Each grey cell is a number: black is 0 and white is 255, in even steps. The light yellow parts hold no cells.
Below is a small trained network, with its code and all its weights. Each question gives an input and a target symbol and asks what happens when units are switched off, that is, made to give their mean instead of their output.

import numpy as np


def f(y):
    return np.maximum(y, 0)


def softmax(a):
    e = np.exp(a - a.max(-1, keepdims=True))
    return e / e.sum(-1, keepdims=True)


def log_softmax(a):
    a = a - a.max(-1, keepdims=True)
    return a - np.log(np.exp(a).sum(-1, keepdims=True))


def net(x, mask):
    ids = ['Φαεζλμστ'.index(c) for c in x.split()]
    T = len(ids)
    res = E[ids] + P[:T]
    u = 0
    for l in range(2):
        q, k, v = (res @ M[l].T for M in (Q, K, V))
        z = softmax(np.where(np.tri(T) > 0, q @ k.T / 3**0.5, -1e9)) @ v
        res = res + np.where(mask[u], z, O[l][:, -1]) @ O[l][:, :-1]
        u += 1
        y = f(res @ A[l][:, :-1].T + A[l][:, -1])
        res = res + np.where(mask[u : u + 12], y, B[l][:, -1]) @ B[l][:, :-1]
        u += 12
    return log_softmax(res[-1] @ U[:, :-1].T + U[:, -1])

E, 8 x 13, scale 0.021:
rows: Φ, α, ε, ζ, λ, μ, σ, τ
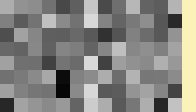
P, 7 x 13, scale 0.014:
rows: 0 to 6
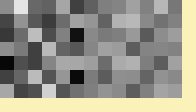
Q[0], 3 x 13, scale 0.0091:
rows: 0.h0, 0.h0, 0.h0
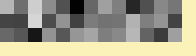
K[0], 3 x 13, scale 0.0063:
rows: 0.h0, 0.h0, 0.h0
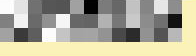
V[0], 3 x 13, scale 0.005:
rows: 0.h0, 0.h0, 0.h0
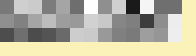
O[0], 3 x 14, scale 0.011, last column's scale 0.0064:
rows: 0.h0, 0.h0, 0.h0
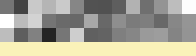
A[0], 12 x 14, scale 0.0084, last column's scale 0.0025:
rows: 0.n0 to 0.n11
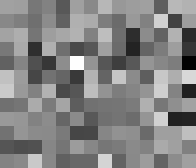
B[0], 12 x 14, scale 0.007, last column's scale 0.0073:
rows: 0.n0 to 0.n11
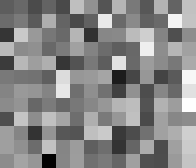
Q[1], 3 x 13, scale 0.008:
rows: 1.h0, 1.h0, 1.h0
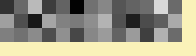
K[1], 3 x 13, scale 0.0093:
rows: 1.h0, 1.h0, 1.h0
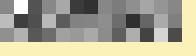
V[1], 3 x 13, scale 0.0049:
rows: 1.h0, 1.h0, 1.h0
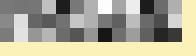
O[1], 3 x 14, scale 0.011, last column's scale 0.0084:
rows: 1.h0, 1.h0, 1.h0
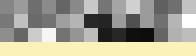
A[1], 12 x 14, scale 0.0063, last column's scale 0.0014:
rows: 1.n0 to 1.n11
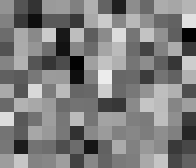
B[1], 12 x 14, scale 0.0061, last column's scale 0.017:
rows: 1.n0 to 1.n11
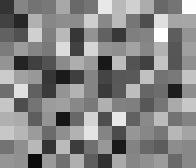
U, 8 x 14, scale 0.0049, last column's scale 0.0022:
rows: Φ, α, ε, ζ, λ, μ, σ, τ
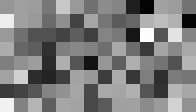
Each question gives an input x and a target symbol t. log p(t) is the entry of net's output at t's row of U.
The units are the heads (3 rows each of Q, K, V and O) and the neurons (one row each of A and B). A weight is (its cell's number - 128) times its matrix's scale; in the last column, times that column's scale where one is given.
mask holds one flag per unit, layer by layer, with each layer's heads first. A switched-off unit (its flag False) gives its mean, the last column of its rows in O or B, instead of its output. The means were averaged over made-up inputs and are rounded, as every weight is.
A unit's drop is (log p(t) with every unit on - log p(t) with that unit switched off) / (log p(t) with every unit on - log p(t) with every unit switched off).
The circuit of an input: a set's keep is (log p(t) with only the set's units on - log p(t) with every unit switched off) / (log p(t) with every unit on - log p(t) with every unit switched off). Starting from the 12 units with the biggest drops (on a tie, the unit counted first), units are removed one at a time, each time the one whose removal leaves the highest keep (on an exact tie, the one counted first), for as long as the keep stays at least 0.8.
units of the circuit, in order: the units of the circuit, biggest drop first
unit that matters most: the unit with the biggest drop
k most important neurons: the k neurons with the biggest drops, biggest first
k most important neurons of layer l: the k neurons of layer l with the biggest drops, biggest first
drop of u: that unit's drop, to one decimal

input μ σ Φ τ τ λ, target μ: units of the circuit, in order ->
0.h0, 1.h0
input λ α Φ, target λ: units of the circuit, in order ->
1.h0, 0.n5, 1.n6
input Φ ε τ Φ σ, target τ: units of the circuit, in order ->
0.h0
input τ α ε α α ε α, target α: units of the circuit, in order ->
1.h0, 1.n5, 0.h0
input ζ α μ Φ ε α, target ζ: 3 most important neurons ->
1.n4, 1.n1, 0.n9
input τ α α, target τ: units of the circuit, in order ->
0.h0, 1.h0, 0.n7
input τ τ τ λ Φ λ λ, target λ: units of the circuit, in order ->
0.n5, 1.h0, 1.n6
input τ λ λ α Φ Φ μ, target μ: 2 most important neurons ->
0.n0, 0.n6
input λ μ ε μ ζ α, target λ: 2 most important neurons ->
0.n5, 1.n10
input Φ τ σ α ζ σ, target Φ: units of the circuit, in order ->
1.h0, 0.h0, 0.n6, 0.n5
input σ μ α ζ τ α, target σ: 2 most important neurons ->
0.n1, 0.n8
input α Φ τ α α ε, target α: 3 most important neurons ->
0.n9, 1.n5, 1.n9
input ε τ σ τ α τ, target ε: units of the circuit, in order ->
0.h0, 0.n3, 1.h0
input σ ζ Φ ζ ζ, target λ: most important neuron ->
1.n10
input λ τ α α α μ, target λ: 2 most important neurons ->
0.n5, 1.n6
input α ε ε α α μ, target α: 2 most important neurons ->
1.n5, 0.n9
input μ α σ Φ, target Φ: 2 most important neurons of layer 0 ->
0.n5, 0.n6
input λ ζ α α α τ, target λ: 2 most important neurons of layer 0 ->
0.n5, 0.n11
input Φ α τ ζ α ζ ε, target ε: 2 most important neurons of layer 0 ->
0.n3, 0.n7
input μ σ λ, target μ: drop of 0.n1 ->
0.1
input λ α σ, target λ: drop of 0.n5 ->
0.3
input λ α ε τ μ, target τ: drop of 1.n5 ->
0.0
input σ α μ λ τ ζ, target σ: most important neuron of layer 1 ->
1.n5
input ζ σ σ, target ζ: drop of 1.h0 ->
1.4
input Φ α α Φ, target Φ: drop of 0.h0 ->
0.3
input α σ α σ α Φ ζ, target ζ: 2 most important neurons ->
1.n1, 1.n4
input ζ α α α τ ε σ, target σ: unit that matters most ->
0.n1
